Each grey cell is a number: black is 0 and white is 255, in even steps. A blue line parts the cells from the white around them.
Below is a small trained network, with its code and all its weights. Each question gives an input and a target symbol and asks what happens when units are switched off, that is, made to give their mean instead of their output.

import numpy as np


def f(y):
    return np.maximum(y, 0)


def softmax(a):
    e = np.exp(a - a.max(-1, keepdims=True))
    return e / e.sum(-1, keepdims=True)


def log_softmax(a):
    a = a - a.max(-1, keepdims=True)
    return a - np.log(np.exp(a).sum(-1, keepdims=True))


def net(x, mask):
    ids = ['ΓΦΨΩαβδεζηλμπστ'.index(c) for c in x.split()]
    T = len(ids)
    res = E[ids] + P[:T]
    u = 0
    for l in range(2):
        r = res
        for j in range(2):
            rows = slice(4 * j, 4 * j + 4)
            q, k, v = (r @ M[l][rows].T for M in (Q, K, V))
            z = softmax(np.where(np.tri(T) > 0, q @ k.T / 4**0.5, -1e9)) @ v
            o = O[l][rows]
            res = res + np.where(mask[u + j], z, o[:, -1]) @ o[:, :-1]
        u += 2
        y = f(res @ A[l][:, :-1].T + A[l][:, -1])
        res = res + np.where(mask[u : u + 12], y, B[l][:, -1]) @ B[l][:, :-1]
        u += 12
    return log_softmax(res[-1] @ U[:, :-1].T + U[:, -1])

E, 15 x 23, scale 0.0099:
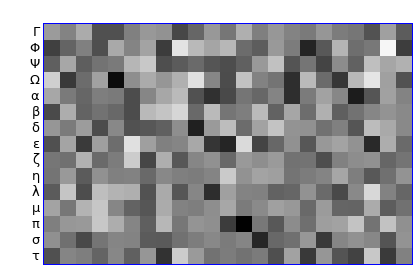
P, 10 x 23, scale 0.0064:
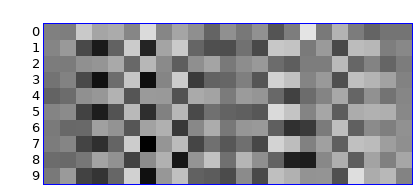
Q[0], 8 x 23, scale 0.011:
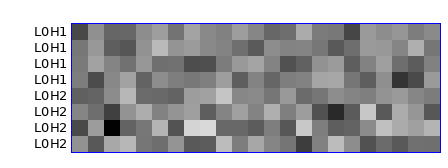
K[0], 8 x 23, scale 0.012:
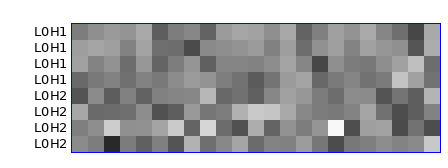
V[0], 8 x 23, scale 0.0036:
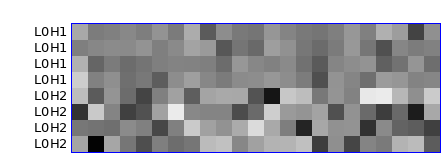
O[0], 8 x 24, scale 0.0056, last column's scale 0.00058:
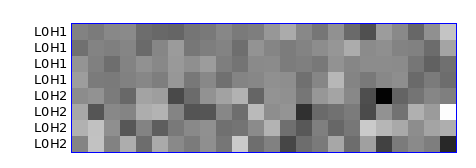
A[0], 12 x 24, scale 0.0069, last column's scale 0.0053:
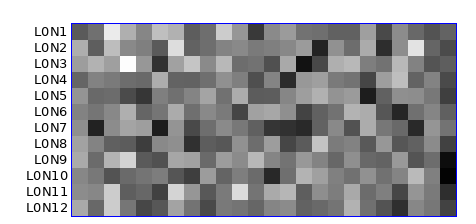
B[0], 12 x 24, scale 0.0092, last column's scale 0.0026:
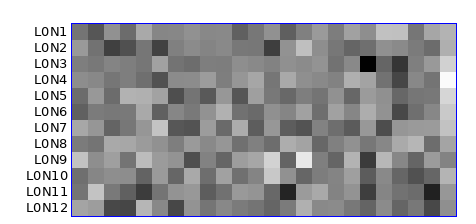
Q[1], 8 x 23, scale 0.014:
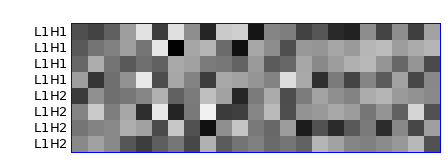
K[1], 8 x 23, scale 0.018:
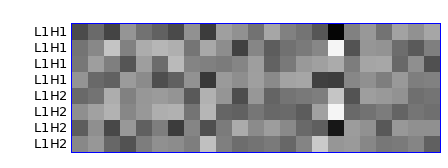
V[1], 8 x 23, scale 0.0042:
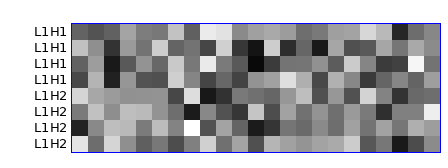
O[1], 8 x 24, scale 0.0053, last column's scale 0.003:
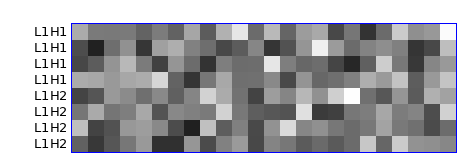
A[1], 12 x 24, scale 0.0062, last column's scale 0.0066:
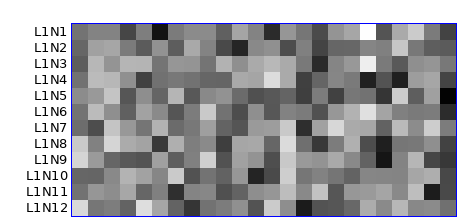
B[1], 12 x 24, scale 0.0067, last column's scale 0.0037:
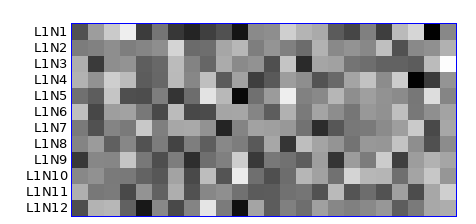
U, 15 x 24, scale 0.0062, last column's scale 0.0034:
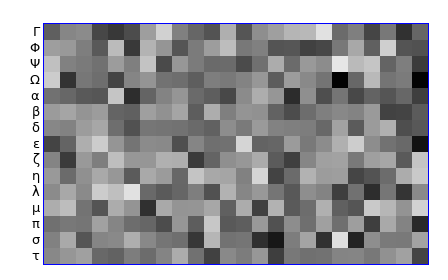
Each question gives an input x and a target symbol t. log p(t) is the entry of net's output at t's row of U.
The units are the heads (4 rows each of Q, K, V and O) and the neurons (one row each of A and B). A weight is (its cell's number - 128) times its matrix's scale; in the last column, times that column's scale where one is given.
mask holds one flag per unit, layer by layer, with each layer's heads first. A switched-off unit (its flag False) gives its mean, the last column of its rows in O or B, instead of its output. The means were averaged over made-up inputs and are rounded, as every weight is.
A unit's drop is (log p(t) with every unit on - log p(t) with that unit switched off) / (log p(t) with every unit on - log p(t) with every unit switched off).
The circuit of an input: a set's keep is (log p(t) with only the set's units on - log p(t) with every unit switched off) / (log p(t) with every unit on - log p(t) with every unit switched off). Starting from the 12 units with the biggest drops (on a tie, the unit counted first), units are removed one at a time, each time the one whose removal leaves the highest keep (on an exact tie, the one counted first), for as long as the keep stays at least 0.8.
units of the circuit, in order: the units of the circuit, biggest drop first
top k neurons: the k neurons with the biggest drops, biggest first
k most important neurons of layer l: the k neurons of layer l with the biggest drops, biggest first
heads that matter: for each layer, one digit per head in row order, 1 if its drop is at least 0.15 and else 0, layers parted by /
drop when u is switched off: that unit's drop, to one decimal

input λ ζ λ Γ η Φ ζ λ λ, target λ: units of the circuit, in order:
L1H1, L0N3
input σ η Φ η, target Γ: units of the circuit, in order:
L1H1, L0N7
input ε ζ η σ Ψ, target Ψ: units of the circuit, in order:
L1H1, L1N10, L0N2
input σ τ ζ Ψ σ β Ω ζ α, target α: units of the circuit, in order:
L1H1, L0N2, L0N12
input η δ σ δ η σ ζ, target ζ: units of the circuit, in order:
L1N7, L1H2, L1H1, L0N1
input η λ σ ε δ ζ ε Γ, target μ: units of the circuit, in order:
L1H1, L1N3
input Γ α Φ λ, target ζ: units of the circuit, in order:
L1H2, L1N7, L0N11, L0N12
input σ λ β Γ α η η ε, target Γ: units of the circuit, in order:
L1H1, L0N7
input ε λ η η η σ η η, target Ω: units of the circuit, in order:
L1H1, L1H2, L0N6
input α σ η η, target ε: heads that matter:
00 / 10
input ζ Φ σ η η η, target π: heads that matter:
00 / 11
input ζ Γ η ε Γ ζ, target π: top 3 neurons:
L1N9, L0N1, L0N4
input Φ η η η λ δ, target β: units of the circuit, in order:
L1N4, L1H1, L1H2, L0N10
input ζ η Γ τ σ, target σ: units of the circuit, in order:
L0N7
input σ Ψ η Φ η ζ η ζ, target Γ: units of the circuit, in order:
L1H1, L0N7
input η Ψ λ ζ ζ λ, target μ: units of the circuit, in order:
L1H1
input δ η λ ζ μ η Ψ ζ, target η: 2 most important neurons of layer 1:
L1N3, L1N6
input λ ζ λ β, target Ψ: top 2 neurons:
L0N3, L1N6
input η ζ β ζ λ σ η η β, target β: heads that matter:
00 / 00
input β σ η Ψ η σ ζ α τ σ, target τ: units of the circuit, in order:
L1N12, L1H1, L1H2
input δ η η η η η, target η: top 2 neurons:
L1N3, L0N2
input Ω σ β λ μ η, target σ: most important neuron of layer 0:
L0N3
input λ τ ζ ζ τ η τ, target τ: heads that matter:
00 / 00
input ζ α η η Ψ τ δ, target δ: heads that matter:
00 / 10
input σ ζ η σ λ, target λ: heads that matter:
00 / 10
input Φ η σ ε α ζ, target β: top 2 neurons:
L1N4, L0N2
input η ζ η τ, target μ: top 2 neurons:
L0N6, L1N3
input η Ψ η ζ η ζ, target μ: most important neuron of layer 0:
L0N6
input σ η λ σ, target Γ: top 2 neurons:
L0N7, L0N4
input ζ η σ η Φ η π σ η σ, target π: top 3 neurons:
L1N9, L0N4, L0N1
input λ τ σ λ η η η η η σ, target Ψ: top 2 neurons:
L0N3, L1N6
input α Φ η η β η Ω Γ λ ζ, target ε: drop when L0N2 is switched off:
0.1
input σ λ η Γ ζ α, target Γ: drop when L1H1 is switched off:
0.7
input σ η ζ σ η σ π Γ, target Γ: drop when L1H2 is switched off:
0.2
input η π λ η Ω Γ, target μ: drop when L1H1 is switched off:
0.5
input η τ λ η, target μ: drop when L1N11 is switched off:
0.0
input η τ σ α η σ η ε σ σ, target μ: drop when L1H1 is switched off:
0.6
